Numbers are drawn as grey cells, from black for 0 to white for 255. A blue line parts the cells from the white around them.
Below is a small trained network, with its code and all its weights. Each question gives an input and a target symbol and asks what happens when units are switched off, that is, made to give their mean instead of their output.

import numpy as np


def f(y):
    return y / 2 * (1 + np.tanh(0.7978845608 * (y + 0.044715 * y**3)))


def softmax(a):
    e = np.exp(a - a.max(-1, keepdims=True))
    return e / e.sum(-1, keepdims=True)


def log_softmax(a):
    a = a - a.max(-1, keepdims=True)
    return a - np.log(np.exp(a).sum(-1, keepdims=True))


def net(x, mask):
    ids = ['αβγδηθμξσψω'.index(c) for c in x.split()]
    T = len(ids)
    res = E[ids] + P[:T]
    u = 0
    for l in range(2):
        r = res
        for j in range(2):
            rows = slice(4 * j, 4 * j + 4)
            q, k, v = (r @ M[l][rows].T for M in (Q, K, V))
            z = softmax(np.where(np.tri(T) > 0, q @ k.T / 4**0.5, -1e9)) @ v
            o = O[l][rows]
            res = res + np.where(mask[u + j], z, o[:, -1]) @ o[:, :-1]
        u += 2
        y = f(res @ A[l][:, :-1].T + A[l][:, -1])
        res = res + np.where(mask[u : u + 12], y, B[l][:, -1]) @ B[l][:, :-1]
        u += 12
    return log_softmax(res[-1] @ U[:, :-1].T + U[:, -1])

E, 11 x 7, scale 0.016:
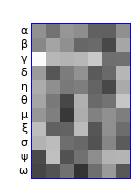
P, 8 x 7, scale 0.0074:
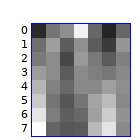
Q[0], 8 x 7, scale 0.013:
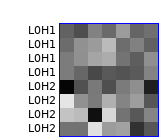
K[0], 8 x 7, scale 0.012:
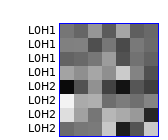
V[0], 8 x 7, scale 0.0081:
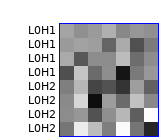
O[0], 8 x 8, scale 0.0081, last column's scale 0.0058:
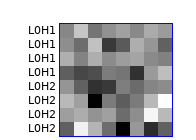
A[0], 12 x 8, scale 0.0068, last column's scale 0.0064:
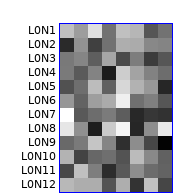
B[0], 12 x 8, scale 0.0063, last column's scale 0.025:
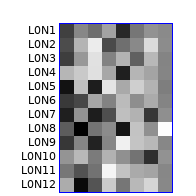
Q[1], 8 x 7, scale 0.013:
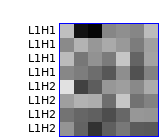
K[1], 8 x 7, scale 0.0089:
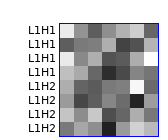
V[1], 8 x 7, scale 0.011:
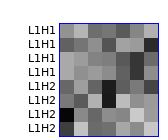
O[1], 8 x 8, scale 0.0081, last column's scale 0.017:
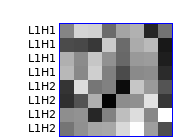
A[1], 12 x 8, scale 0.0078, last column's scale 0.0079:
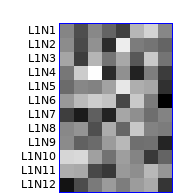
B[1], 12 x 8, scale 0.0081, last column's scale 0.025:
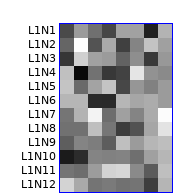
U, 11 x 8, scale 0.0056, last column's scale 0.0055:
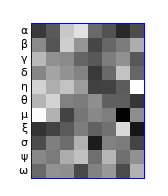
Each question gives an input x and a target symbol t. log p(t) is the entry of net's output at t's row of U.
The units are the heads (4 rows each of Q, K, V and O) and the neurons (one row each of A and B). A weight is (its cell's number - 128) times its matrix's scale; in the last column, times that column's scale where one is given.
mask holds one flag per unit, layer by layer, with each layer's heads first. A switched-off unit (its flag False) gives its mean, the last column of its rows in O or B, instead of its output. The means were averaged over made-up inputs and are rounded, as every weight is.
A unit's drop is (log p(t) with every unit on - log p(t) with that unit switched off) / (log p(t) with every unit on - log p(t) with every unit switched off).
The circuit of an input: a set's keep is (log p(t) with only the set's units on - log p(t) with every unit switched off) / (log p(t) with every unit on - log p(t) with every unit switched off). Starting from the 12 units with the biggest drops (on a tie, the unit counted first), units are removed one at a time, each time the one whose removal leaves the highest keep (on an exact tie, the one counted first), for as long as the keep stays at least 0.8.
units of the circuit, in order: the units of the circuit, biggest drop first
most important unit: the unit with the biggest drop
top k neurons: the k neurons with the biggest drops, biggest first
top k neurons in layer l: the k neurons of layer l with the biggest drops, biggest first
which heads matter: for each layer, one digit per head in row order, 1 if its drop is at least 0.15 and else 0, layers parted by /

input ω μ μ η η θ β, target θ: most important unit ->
L0H2
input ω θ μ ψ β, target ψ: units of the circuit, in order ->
L1H2, L1N5
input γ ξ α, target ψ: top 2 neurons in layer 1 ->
L1N10, L1N5
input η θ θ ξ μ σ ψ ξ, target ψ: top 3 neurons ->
L0N2, L1N5, L1N7
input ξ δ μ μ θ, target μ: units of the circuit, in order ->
L1H2, L1N7
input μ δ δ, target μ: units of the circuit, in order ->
L1H2, L1N7
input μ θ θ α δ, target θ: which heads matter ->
01 / 11
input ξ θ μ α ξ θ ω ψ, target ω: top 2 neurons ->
L0N4, L1N1
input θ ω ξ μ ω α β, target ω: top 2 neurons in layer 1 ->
L1N1, L1N8
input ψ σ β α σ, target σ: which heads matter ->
11 / 01
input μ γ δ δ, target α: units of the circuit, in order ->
L1N10, L0N8, L0H2, L1H2
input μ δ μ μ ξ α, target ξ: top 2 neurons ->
L0N7, L1N12
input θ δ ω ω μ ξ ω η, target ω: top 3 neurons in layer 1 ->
L1N1, L1N12, L1N7
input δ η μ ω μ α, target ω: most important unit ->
L0N4
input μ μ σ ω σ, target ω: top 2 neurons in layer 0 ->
L0N4, L0N2
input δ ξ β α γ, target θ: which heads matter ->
01 / 11
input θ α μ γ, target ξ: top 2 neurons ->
L1N10, L0N8
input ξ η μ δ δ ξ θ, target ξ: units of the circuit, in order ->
L0H2, L0N8
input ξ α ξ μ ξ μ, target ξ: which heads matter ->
01 / 11
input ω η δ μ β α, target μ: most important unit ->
L0N8
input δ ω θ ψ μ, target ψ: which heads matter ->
00 / 01
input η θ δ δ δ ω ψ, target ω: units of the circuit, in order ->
L1N1, L1H2, L0N2, L0H2
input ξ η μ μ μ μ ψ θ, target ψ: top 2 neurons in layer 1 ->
L1N11, L1N5
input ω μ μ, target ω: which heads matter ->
01 / 01
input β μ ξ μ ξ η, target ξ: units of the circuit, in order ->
L0H2, L1H1, L0N7, L0N8
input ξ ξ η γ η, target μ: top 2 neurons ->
L0N8, L1N7
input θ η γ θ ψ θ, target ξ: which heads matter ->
11 / 11
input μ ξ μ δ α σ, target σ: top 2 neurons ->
L0N7, L1N8
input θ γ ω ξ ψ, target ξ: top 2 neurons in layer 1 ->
L1N10, L1N4
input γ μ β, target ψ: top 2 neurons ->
L1N10, L0N9
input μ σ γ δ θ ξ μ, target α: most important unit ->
L1N10
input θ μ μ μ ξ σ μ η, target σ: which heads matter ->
01 / 01
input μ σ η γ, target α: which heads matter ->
01 / 01
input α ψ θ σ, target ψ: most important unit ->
L0N2
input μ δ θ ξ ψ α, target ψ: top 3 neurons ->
L1N5, L0N2, L1N11
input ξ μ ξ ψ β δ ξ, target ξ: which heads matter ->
11 / 10
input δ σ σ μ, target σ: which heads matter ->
01 / 01
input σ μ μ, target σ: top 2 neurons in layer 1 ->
L1N8, L1N7
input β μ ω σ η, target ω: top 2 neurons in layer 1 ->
L1N1, L1N12
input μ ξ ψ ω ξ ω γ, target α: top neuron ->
L1N10
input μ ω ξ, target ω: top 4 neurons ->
L1N1, L1N12, L1N7, L0N8
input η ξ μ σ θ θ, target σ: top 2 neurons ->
L0N8, L1N8
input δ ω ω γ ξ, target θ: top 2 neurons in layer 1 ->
L1N2, L1N8
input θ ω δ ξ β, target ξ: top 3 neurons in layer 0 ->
L0N8, L0N7, L0N12
